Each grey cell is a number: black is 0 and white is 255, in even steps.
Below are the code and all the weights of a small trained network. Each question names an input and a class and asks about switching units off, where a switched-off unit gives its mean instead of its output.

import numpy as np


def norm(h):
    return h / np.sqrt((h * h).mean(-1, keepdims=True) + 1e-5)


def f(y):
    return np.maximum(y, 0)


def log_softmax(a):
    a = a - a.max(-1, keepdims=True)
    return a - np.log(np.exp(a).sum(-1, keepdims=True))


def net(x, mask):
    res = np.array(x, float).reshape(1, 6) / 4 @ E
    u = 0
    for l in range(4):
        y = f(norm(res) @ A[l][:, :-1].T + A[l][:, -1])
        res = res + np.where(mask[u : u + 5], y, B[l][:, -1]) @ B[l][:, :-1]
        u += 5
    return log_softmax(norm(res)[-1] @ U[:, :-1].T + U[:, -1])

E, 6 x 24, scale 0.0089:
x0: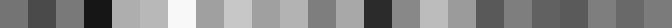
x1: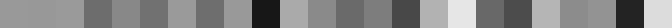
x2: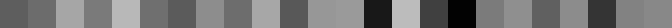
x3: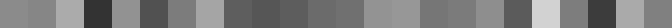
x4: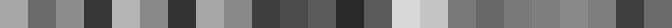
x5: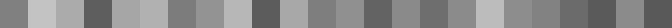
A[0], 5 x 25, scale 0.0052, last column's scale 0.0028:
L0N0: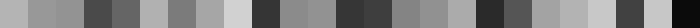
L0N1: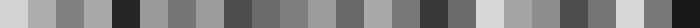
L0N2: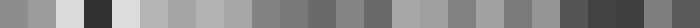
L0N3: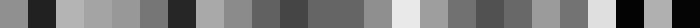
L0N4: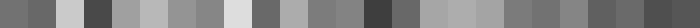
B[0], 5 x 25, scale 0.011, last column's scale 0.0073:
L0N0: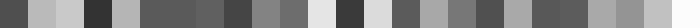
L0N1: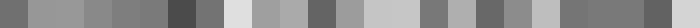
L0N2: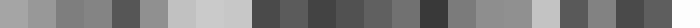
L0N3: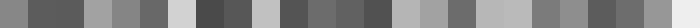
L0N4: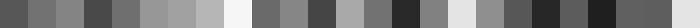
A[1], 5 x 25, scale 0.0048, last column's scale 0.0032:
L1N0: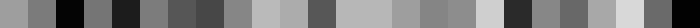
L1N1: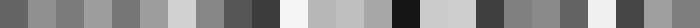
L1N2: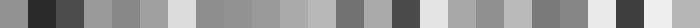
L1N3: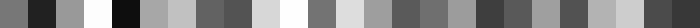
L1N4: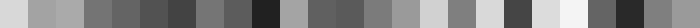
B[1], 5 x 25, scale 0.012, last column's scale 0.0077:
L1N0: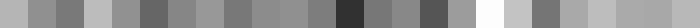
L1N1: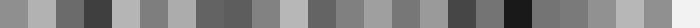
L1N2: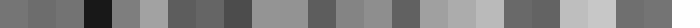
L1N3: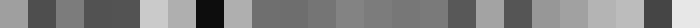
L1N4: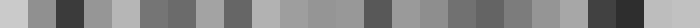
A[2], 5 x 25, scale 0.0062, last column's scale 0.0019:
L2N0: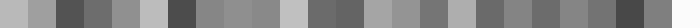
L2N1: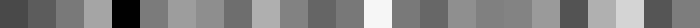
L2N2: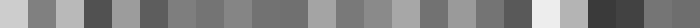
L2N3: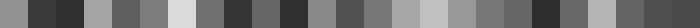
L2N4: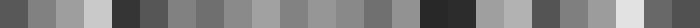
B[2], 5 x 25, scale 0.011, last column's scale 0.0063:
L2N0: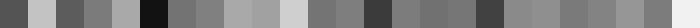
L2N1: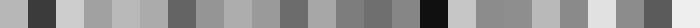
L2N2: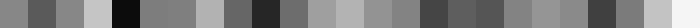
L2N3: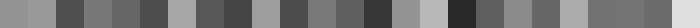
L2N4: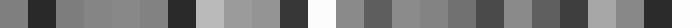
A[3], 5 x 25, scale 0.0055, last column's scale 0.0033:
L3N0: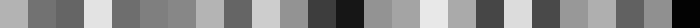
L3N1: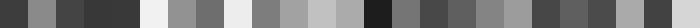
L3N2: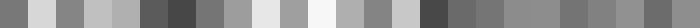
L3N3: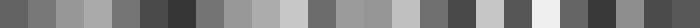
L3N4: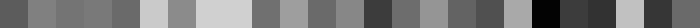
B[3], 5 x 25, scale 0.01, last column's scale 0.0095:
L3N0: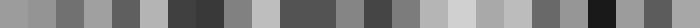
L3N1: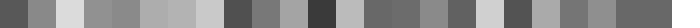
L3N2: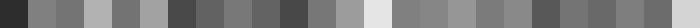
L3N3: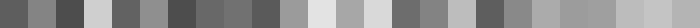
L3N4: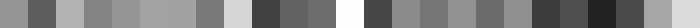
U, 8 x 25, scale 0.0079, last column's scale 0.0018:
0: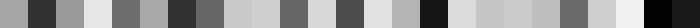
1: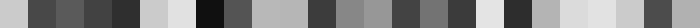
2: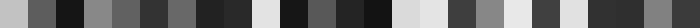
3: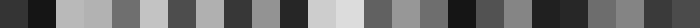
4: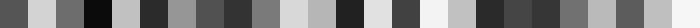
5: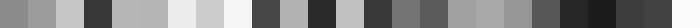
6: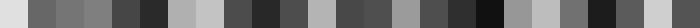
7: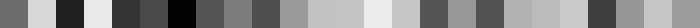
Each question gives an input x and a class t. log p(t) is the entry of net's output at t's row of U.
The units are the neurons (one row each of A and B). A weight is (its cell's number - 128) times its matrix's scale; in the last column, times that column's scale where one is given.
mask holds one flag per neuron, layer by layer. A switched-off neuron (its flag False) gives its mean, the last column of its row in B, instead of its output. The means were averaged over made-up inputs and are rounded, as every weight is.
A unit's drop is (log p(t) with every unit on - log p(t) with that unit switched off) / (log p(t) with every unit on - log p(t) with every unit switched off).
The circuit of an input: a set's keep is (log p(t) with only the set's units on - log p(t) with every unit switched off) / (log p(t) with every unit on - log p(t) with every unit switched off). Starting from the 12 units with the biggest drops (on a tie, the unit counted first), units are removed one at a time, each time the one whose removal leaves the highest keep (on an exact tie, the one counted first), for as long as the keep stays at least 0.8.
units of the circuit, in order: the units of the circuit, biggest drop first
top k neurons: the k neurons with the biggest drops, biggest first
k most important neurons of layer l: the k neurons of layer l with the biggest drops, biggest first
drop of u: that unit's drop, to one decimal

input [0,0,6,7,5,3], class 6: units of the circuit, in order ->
(L2N2)
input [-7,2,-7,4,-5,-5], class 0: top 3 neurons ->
(L0N1, L2N1, L1N3)
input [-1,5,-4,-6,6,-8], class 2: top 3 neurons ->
(L0N3, L2N3, L3N0)
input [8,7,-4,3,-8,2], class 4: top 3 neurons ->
(L1N1, L0N0, L1N2)
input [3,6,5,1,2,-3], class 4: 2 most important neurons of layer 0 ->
(L0N0, L0N4)
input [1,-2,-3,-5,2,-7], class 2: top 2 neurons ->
(L0N3, L2N3)
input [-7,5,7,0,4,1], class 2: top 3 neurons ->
(L0N3, L0N1, L0N2)
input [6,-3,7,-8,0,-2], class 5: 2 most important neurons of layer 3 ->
(L3N4, L3N1)
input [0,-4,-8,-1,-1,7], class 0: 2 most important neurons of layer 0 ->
(L0N1, L0N2)
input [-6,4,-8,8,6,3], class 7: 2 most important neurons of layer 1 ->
(L1N4, L1N3)
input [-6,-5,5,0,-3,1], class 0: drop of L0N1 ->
0.2
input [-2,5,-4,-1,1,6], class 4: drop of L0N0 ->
0.1
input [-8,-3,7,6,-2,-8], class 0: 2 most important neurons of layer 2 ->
(L2N4, L2N1)
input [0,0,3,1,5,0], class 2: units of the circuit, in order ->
(L0N3)
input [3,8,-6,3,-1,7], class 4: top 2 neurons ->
(L0N0, L1N1)
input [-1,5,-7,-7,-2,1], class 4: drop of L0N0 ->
0.2
